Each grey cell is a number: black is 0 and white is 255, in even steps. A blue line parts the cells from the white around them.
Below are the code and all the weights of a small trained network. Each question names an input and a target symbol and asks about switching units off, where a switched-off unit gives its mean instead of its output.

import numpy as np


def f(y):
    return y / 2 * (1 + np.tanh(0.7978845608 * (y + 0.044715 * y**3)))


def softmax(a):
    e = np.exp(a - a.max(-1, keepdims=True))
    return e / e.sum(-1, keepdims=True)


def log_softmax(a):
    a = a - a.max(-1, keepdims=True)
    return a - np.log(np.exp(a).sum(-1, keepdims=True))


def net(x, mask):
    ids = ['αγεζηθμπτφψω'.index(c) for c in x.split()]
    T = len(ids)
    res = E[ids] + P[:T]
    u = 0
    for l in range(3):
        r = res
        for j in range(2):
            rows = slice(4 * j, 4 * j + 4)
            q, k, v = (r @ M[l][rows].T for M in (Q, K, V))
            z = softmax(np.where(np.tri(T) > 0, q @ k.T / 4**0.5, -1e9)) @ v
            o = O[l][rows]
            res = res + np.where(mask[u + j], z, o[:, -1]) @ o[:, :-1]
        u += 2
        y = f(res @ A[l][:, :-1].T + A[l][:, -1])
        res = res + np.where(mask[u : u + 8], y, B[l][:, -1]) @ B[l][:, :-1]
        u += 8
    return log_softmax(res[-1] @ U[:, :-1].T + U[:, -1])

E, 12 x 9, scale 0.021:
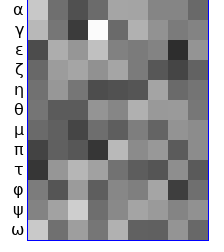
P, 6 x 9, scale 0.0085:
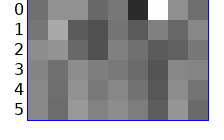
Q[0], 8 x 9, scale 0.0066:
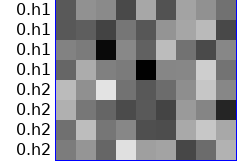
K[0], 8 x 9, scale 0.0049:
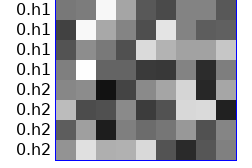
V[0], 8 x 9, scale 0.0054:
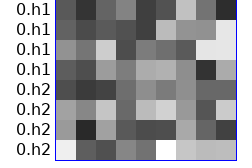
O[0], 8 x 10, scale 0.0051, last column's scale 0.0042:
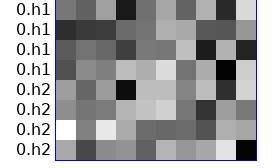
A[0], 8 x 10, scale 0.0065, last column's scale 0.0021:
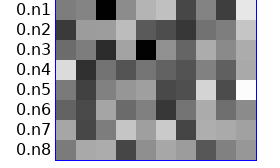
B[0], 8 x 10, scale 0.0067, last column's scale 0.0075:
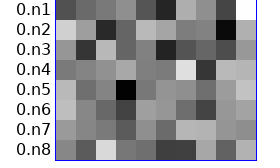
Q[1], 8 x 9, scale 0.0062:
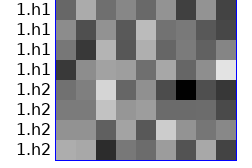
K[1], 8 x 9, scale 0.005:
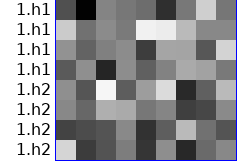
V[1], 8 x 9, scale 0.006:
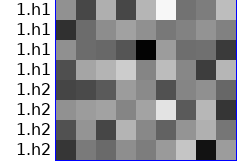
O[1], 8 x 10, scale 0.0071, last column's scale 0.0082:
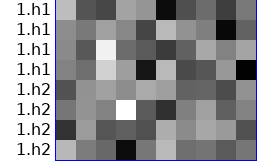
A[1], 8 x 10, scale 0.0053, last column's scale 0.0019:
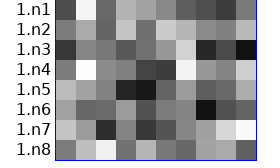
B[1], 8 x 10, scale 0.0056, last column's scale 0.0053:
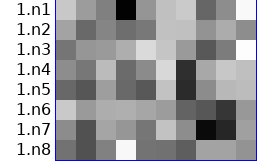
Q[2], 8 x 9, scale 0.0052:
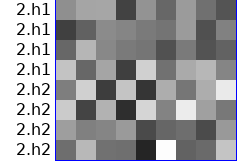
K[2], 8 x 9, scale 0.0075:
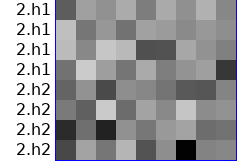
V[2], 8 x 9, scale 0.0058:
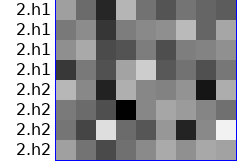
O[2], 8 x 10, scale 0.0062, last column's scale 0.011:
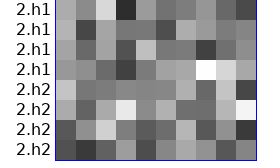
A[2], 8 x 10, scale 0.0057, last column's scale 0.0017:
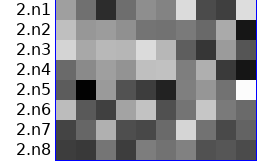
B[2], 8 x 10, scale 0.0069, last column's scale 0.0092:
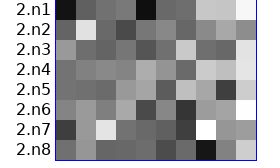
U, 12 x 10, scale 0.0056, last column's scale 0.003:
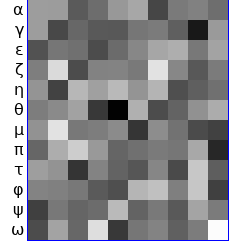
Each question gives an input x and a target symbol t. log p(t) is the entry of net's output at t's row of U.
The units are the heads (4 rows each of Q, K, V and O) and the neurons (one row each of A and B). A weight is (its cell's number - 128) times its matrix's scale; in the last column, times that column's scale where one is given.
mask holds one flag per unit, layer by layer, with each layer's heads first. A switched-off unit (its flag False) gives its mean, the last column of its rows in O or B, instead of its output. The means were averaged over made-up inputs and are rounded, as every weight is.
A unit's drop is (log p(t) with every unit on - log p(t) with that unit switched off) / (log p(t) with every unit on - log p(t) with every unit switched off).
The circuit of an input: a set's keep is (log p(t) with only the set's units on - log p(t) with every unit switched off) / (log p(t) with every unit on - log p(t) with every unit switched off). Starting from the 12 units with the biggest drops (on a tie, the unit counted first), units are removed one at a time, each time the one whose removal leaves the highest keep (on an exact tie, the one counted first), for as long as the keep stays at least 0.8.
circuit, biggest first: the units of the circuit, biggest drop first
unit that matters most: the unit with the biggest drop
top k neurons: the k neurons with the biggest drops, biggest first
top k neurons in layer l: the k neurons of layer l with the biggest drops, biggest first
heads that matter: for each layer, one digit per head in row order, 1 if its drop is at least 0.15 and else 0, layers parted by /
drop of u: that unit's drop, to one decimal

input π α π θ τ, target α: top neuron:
[2.n6]
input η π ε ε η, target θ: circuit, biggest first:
[1.n5, 1.h1]
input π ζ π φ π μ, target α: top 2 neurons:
[2.n6, 2.n3]
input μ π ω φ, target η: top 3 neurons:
[2.n1, 0.n2, 1.n5]
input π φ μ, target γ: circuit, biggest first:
[0.n3, 0.n1, 2.n4, 0.h1]
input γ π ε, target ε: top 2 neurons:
[1.n1, 2.n1]
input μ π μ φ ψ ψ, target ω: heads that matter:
00 / 01 / 00
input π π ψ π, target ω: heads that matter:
00 / 01 / 00
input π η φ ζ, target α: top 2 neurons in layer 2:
[2.n4, 2.n6]
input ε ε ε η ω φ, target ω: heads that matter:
01 / 10 / 10
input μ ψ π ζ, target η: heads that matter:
10 / 11 / 01
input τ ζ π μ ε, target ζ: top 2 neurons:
[0.n2, 1.n1]
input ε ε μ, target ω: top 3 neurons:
[1.n1, 1.n4, 1.n2]
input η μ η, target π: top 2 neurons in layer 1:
[1.n5, 1.n4]
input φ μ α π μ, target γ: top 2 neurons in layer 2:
[2.n5, 2.n4]
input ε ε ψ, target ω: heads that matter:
00 / 11 / 10
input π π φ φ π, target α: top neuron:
[2.n6]
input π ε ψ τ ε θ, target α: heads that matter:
11 / 10 / 11
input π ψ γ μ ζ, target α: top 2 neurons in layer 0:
[0.n4, 0.n3]
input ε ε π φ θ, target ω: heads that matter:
01 / 10 / 10
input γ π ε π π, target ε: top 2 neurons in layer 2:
[2.n7, 2.n1]
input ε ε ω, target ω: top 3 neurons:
[1.n1, 1.n4, 1.n2]
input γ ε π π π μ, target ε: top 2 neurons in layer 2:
[2.n7, 2.n5]
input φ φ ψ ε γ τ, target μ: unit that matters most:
1.h2
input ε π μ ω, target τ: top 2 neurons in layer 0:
[0.n1, 0.n5]
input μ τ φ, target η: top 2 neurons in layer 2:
[2.n1, 2.n6]
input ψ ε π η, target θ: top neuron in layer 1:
[1.n5]
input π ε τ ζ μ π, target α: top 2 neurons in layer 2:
[2.n6, 2.n1]
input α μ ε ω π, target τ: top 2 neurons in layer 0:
[0.n1, 0.n4]
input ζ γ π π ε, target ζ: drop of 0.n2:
0.2
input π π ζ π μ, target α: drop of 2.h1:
0.3
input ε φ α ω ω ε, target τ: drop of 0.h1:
0.1
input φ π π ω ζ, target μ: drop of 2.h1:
0.1
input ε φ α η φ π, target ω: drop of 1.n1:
0.3
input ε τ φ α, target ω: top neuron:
[1.n1]
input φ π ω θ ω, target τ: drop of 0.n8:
0.0
